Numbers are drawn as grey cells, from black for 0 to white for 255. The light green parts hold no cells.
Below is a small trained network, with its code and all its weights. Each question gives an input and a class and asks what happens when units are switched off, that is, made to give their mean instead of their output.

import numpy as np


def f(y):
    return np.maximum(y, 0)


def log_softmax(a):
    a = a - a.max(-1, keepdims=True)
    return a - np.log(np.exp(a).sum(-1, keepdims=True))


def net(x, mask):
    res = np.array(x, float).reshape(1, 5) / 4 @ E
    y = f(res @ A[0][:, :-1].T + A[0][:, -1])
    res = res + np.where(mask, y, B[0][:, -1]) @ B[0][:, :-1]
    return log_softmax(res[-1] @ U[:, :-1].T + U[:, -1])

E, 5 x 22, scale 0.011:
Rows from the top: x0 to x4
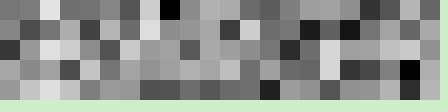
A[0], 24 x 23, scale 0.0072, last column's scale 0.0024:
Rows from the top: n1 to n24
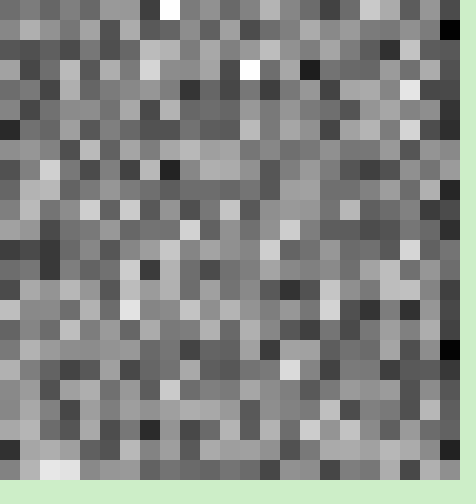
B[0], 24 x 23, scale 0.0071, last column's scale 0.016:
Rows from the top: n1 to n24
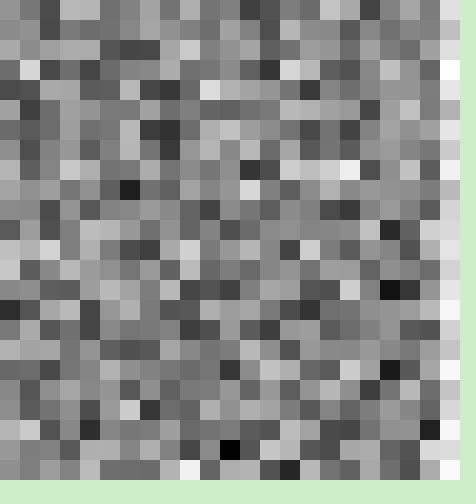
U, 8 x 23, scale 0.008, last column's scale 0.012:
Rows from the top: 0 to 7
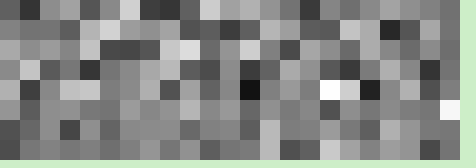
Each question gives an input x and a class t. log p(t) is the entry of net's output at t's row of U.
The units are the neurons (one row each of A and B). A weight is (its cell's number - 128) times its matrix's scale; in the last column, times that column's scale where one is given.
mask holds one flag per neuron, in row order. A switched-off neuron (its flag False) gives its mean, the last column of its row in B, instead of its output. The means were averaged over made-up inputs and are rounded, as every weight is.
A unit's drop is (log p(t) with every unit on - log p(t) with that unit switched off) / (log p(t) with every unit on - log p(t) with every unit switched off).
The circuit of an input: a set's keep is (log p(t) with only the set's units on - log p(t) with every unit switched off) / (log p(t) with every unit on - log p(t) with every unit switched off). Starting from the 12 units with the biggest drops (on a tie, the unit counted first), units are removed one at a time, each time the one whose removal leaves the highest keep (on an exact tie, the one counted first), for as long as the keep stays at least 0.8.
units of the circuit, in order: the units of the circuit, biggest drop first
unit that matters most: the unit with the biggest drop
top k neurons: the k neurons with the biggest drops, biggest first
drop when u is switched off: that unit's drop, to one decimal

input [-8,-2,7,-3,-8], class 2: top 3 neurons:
n13, n3, n9
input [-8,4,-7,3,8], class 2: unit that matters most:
n24
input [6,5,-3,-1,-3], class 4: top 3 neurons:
n9, n22, n11
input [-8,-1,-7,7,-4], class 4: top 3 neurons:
n1, n14, n20
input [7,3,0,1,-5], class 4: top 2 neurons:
n9, n24
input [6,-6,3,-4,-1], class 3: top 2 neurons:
n22, n11
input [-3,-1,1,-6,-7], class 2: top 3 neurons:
n13, n3, n16
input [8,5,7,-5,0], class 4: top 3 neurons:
n9, n19, n12
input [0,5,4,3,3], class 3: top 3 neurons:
n4, n19, n17
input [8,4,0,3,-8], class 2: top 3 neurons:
n13, n3, n1
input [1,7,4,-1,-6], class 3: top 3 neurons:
n4, n17, n24
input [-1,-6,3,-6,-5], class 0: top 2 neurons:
n5, n7
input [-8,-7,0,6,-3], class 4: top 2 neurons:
n14, n1
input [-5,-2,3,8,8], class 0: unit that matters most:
n16
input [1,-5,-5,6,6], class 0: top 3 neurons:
n16, n13, n21
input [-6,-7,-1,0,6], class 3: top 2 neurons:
n22, n11
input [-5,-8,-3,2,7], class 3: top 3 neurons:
n22, n11, n13
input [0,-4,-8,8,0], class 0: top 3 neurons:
n16, n21, n8
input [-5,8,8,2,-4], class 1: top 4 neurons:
n15, n23, n22, n11
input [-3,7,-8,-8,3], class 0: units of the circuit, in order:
n5
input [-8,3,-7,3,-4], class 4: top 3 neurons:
n1, n14, n20
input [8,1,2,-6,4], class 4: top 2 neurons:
n9, n16
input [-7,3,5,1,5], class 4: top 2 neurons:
n1, n20
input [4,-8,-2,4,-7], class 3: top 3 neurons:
n22, n11, n24
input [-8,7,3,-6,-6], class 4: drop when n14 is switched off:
0.4
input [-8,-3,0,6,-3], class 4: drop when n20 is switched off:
0.1
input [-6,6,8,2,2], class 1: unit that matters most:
n15
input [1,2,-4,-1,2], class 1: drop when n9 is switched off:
0.0
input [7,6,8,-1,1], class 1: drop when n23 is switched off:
0.4
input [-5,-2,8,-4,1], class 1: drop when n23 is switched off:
0.3
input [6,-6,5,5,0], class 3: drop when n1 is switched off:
0.2
